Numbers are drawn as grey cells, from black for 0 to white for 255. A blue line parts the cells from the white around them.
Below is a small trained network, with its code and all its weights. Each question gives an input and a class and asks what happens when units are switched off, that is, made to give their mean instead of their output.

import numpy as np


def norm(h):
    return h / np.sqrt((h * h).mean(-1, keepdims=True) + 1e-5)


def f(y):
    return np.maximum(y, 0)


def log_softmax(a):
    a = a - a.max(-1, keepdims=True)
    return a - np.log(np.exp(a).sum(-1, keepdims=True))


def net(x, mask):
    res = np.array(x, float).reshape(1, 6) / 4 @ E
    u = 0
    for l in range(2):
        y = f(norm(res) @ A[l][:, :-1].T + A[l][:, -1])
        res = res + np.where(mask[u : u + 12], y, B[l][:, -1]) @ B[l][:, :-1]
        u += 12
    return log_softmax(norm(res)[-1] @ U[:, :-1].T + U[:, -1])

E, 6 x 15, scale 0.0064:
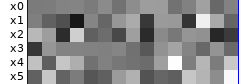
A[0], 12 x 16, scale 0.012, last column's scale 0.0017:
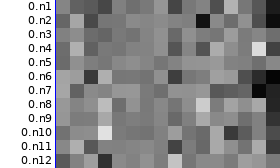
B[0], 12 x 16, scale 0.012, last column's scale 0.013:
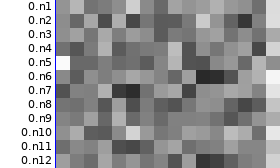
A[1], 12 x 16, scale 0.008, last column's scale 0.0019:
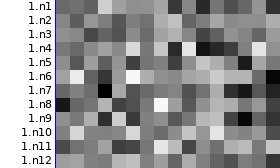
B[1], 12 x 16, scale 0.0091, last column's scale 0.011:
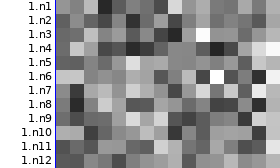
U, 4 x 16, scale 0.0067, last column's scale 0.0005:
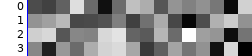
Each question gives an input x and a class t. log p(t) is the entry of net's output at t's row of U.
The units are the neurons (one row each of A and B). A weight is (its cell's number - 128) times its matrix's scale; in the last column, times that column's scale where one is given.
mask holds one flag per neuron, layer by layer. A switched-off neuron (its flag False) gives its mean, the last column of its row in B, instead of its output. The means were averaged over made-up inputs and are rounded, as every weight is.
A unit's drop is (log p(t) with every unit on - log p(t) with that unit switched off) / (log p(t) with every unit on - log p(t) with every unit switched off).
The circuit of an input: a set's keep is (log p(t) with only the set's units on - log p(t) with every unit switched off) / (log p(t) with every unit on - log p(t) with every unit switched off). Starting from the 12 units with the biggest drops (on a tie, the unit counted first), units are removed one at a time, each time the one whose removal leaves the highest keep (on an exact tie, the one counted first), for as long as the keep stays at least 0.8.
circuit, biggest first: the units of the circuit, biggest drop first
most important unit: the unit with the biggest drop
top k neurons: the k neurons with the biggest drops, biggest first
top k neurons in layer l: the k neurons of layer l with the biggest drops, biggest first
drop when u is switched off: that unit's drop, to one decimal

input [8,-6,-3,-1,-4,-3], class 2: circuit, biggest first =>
[0.n10]
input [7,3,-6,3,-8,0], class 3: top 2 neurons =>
[0.n2 0.n6]
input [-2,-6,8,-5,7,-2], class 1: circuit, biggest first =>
[0.n6 1.n4]
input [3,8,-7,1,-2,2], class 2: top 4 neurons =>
[0.n1 0.n6 1.n6 0.n3]
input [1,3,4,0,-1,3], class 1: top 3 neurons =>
[0.n6 0.n7 0.n10]
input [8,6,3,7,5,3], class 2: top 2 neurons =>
[0.n1 0.n2]
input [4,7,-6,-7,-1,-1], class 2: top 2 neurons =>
[0.n1 0.n6]
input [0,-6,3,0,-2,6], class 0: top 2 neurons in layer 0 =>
[0.n4 0.n11]
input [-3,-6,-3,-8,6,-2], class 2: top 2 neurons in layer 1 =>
[1.n6 1.n10]
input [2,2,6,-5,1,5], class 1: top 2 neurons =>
[0.n6 0.n7]
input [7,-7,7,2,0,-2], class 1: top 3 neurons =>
[0.n6 1.n4 0.n1]
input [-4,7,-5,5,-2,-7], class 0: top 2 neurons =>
[0.n7 0.n10]
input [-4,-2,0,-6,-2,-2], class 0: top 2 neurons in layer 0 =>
[0.n7 0.n1]
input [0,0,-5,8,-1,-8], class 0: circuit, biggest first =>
[0.n7]
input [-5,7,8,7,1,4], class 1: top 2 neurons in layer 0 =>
[0.n6 0.n10]
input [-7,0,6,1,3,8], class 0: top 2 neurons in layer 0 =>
[0.n4 0.n11]
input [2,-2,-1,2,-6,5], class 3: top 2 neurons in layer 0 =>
[0.n2 0.n7]
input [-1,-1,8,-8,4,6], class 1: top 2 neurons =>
[0.n6 0.n7]
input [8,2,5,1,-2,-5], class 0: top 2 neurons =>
[0.n7 0.n12]
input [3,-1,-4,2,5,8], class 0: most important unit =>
0.n4
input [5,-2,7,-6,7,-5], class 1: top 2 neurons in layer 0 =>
[0.n6 0.n2]
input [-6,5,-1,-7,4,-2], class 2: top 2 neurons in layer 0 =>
[0.n1 0.n2]
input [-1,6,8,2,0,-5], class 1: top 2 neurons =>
[0.n6 0.n10]
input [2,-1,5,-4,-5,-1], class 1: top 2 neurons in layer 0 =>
[0.n6 0.n8]
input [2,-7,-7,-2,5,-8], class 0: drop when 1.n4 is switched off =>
0.1
